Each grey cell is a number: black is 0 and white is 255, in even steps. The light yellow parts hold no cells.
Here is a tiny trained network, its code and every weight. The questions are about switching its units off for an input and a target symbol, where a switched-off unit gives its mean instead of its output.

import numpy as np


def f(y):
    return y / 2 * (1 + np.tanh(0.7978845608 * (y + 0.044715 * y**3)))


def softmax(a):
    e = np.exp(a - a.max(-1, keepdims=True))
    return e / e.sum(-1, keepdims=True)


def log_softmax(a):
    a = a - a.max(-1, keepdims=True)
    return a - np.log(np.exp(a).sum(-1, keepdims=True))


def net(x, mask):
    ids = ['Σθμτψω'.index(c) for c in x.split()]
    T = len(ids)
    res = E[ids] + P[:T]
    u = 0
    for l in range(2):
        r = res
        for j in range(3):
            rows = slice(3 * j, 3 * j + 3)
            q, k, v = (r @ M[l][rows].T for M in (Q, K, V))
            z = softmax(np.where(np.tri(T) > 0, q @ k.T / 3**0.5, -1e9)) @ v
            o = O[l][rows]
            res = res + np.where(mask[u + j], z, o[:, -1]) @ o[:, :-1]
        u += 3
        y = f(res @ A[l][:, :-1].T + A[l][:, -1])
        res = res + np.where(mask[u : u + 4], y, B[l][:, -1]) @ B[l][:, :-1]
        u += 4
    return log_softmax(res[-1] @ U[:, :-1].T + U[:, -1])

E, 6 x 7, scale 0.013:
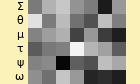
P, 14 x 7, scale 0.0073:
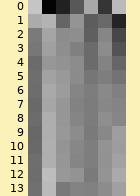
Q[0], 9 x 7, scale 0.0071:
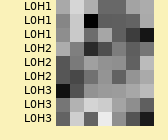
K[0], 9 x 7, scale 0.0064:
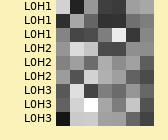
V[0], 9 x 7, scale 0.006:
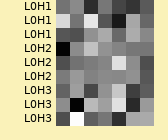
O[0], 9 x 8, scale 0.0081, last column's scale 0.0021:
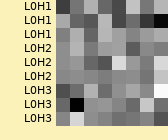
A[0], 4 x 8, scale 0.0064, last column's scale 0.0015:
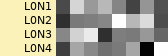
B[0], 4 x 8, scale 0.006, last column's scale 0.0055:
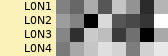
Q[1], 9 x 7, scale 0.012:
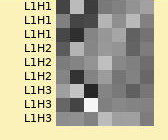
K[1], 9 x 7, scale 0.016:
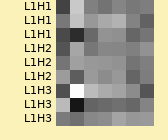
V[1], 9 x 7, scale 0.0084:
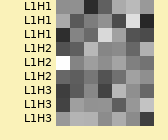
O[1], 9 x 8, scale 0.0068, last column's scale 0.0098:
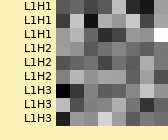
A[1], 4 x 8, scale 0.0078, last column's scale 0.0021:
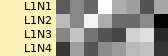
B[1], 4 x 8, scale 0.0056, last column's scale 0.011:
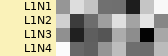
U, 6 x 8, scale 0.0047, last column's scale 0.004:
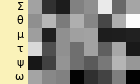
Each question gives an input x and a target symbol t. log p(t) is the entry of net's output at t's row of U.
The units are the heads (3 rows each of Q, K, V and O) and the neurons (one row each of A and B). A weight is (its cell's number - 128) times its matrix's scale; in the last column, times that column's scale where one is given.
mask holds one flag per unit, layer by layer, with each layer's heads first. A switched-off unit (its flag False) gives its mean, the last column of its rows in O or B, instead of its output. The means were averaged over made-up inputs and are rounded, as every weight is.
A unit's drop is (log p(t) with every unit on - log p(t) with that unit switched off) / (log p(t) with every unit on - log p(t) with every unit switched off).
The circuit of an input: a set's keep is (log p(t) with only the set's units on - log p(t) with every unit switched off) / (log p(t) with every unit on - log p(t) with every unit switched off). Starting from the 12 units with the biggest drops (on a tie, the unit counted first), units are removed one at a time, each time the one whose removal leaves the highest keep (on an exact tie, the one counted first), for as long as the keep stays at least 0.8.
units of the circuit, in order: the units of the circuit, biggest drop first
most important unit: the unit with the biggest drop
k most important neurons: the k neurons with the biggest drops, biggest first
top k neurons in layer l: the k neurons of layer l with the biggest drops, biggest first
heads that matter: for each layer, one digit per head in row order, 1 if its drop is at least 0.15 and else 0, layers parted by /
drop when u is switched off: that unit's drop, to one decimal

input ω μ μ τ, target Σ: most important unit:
L0H1
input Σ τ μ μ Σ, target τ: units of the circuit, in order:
[L1H1; L1N2; L0H3]
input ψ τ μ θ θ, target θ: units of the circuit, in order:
[L0H3; L1H1; L1H3; L1N1]
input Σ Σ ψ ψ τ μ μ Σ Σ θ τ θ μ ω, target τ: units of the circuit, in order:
[L1H1; L0H3; L1N2]
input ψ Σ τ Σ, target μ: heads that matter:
000 / 100
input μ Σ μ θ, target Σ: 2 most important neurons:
[L0N2; L1N3]
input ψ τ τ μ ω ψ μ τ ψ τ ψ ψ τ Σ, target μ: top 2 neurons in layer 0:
[L0N3; L0N1]
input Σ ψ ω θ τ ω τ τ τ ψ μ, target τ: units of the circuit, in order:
[L1H1; L0H3; L1N2; L0N3]
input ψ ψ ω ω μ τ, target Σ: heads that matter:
110 / 101
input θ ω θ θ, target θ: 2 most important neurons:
[L1N1; L0N4]
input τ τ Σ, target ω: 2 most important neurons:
[L0N2; L0N4]
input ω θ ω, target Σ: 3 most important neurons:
[L1N3; L1N1; L1N2]
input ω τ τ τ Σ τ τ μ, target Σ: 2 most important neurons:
[L1N1; L1N3]
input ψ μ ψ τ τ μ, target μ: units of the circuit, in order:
[L1H1]
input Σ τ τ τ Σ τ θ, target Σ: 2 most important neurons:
[L0N2; L1N1]
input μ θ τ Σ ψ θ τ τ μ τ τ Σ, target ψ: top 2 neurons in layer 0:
[L0N3; L0N2]
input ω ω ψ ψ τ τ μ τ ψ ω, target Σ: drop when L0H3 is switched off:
0.3
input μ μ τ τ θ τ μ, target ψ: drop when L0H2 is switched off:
0.0
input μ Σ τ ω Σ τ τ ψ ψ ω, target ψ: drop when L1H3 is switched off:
0.6
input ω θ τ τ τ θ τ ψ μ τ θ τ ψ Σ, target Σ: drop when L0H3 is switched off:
0.3
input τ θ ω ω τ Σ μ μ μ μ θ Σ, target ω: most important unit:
L0H3
